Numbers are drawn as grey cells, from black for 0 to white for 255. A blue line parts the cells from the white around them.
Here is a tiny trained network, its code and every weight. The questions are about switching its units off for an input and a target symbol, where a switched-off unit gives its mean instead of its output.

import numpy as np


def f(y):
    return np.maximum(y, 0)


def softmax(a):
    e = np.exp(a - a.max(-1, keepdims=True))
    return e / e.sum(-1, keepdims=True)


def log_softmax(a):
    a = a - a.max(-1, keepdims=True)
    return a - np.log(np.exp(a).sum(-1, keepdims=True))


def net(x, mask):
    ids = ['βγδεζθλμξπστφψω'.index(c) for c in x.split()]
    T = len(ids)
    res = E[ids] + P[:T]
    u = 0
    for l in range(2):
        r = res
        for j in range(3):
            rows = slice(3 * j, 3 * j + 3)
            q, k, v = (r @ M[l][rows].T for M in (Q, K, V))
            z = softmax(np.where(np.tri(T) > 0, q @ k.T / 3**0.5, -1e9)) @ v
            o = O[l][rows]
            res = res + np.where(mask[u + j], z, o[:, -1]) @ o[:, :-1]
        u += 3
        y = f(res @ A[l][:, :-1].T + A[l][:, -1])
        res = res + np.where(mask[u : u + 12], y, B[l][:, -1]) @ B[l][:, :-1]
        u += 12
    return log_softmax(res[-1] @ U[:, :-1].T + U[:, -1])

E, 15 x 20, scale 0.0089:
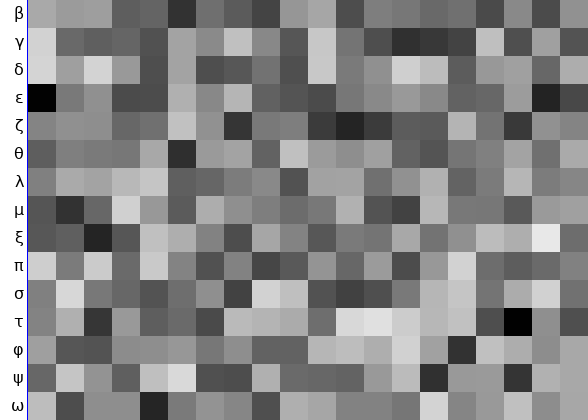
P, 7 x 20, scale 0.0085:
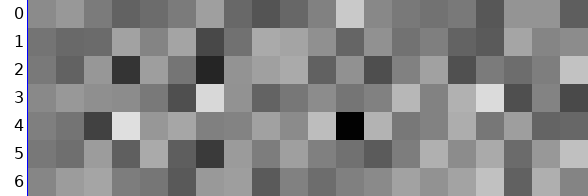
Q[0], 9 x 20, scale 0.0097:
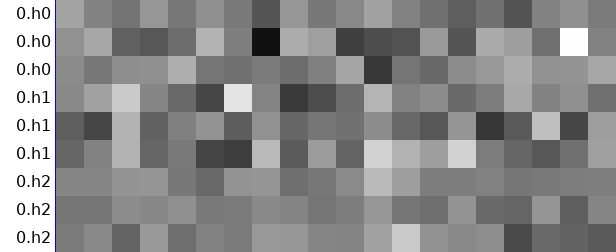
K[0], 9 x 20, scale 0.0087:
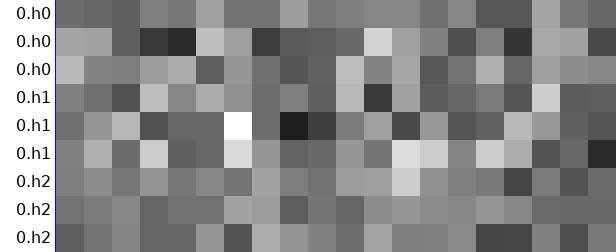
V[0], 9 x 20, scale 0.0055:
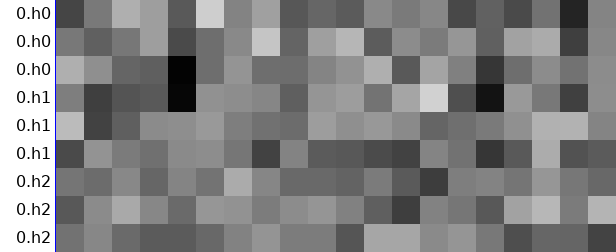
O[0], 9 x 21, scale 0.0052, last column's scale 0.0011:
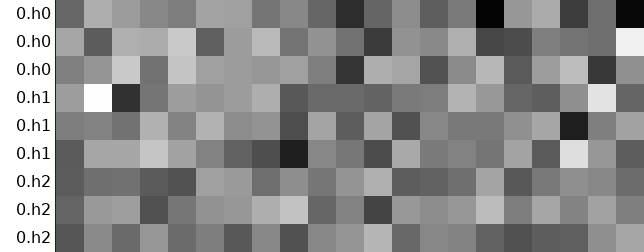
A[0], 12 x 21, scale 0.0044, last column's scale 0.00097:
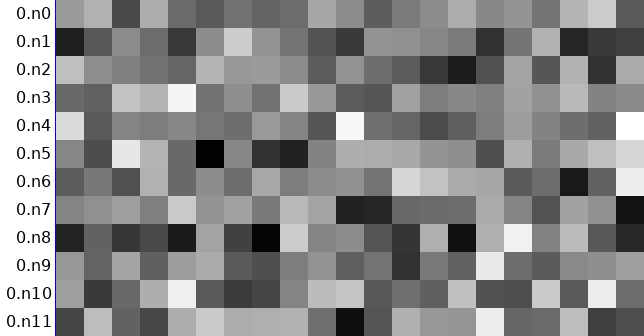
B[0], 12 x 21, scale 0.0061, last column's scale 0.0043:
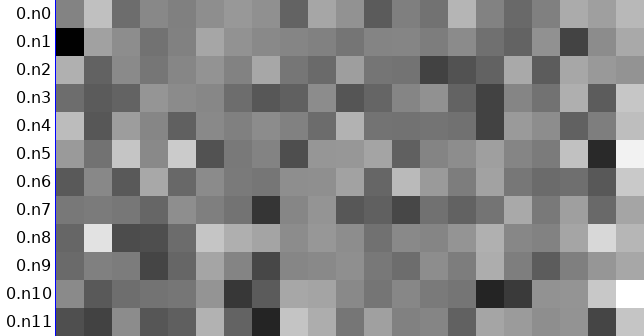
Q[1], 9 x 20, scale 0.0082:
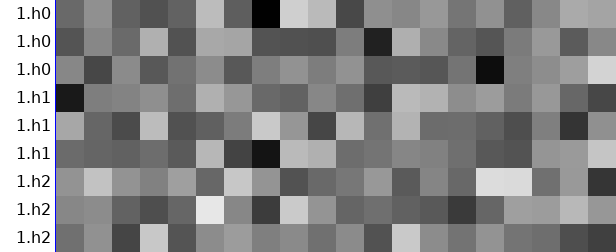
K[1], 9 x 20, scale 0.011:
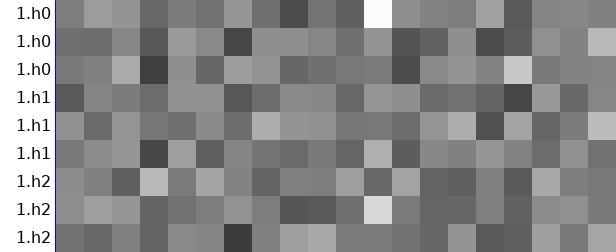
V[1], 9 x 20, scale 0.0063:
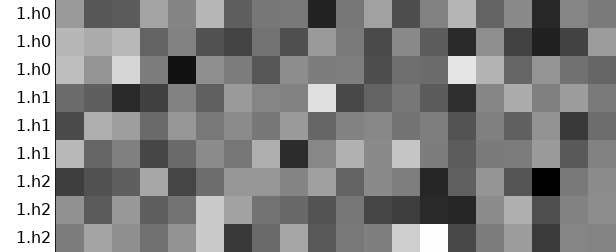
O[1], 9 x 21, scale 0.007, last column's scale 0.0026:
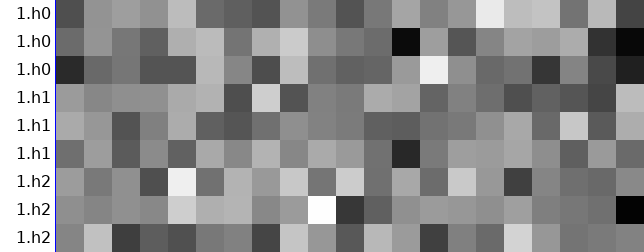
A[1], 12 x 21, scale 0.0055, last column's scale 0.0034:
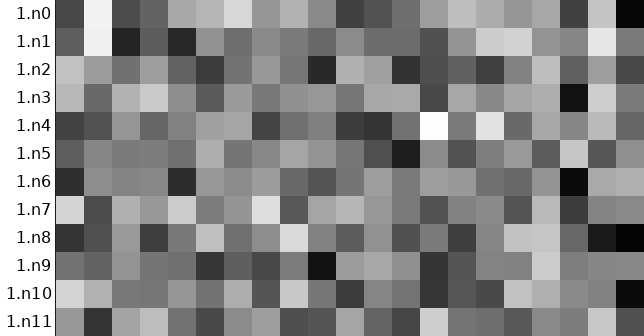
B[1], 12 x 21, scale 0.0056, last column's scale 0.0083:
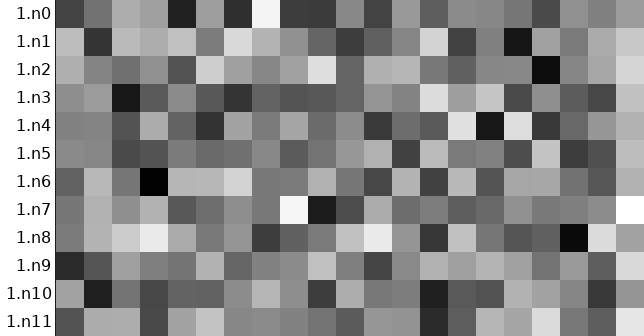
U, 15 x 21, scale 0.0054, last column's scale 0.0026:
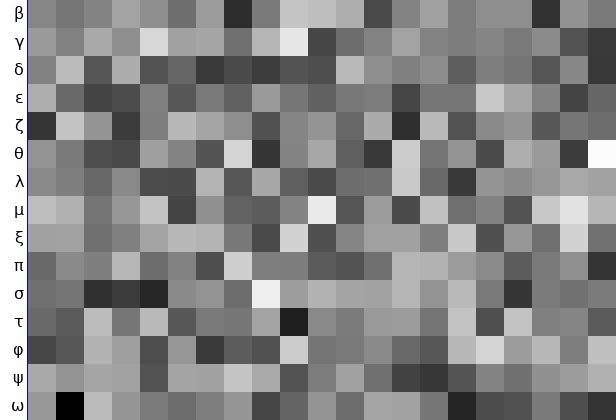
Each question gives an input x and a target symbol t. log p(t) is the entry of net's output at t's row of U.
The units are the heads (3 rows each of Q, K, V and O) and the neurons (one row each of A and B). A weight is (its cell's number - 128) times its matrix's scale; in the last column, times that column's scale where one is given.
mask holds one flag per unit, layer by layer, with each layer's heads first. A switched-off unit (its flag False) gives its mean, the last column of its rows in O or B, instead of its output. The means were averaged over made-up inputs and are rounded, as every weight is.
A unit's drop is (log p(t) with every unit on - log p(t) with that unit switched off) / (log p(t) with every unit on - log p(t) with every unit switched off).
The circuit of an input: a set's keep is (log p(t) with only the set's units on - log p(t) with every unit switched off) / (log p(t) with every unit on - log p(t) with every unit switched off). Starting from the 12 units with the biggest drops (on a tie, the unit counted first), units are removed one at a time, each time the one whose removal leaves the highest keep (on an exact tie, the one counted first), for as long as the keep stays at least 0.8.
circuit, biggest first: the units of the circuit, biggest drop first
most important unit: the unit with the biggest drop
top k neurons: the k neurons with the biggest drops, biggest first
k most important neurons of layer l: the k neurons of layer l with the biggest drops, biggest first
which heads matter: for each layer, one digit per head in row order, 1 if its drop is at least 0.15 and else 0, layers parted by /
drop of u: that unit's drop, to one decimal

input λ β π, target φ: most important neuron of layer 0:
(0.n10)
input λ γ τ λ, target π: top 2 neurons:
(1.n0 0.n2)
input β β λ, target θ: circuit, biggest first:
(1.h0 1.n5 1.n7)
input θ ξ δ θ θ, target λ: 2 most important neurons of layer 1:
(1.n1 1.n4)
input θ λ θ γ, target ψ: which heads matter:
000 / 010
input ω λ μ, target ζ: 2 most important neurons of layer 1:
(1.n6 1.n11)
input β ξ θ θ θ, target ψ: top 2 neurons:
(1.n7 0.n10)
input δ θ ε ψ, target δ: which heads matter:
100 / 111
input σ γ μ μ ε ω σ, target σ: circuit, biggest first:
(1.h0 0.h0)
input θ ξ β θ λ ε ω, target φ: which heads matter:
010 / 001
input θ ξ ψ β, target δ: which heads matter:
000 / 110
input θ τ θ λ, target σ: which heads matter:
000 / 001
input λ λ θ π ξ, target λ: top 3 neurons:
(1.n4 1.n1 0.n8)
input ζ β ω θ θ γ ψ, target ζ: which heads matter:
100 / 001
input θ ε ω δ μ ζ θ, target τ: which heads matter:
000 / 001
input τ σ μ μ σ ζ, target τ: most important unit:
1.n1
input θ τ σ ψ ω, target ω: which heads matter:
000 / 110
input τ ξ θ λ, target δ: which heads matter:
000 / 100
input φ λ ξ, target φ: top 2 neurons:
(0.n11 1.n9)
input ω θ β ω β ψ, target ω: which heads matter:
100 / 011
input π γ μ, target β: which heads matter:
010 / 100
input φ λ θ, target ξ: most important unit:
0.h1
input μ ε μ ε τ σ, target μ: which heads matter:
000 / 101
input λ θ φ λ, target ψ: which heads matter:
000 / 100
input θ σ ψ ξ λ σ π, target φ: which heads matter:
010 / 001
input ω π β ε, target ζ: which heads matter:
000 / 000
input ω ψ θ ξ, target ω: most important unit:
1.h1
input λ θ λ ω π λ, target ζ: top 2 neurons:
(1.n6 1.n11)
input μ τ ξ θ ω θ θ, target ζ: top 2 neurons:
(1.n6 1.n11)
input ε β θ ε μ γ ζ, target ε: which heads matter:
100 / 010
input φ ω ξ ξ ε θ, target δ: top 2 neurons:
(1.n3 0.n10)
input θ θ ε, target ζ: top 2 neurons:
(1.n6 0.n1)
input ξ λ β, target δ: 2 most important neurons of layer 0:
(0.n10 0.n8)
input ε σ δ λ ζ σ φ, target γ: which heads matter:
000 / 001
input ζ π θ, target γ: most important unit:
1.h2
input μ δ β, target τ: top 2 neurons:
(0.n10 1.n7)
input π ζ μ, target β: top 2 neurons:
(1.n8 1.n5)
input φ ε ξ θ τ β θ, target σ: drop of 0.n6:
0.1
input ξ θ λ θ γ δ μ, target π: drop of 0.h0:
0.0
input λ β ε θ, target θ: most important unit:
1.h0
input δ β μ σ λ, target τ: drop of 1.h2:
0.4
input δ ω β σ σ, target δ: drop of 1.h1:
0.4
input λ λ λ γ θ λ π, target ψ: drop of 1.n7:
0.3
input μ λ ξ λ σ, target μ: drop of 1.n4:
0.3
